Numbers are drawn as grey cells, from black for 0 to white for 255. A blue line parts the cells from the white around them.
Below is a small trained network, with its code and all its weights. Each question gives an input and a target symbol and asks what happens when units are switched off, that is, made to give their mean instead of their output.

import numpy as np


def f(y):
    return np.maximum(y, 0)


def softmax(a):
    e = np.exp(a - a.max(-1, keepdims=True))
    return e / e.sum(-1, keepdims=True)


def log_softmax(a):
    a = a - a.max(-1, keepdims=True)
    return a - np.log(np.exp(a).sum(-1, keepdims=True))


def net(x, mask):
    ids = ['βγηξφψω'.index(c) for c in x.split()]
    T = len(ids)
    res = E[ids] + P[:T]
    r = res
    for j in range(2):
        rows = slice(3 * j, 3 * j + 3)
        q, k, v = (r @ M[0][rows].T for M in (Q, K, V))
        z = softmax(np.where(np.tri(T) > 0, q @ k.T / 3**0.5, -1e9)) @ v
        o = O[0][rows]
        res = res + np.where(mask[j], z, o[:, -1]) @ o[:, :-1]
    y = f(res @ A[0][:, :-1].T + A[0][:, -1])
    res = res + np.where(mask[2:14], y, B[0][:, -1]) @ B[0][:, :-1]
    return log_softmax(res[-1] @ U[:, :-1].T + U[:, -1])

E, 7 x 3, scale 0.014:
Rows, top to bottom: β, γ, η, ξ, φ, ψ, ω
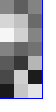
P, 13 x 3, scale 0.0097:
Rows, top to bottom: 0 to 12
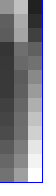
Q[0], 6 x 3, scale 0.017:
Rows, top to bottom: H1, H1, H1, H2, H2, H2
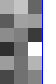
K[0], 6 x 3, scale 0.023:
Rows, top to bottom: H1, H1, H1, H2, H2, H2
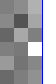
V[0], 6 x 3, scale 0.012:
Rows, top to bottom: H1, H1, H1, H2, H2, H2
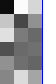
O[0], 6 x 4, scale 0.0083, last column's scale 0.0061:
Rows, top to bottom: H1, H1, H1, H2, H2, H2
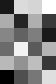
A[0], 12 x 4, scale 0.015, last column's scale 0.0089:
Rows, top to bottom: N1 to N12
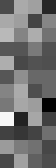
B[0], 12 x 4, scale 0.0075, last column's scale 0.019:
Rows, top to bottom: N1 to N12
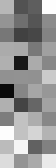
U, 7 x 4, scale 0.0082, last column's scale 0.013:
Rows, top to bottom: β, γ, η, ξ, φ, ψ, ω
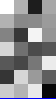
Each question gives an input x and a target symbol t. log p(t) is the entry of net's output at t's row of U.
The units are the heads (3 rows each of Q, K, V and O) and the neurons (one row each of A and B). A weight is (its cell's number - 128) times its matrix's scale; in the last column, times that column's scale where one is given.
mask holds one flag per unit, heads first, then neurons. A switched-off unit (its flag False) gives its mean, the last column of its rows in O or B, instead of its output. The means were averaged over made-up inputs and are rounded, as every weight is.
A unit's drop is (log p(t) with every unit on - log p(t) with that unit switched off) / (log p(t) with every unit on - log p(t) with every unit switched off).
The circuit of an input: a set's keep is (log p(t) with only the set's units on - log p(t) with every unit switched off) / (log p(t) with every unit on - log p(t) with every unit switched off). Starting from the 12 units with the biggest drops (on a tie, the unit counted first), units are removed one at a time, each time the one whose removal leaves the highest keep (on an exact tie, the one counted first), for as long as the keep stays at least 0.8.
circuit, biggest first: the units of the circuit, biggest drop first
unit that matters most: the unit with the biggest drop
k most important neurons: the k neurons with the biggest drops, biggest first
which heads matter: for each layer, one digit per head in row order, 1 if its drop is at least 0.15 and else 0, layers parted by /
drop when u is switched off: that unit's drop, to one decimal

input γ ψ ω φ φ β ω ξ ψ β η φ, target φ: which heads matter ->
01
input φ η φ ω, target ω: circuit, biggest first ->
[H2, N10, N12]
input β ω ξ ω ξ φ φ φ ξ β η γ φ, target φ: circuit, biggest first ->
[N12, N10]
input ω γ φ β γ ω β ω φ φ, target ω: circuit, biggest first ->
[N10, H2, N4]
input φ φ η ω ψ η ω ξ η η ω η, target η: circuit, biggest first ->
[H2, N10]
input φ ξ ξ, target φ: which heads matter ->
11
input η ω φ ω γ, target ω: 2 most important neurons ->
[N12, N6]
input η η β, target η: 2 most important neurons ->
[N5, N1]
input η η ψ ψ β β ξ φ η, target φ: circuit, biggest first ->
[N12, N10, H2]
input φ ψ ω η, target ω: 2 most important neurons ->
[N12, N7]
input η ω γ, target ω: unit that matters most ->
H1
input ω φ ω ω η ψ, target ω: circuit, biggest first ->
[N12, H1]
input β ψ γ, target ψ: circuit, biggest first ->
[N7, N1]
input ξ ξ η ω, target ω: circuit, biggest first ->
[N10, H2, N12]
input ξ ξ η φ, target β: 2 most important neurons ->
[N7, N2]
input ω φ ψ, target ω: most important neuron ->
[N12]
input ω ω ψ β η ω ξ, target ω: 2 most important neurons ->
[N10, N12]
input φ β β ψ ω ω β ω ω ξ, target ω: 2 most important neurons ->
[N10, N1]
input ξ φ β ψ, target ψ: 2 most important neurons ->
[N7, N8]
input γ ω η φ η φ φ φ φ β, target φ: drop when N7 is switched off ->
-0.1
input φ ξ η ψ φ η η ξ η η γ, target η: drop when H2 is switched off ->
0.4
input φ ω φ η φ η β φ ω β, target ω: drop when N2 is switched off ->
0.0
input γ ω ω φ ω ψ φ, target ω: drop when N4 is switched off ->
0.1
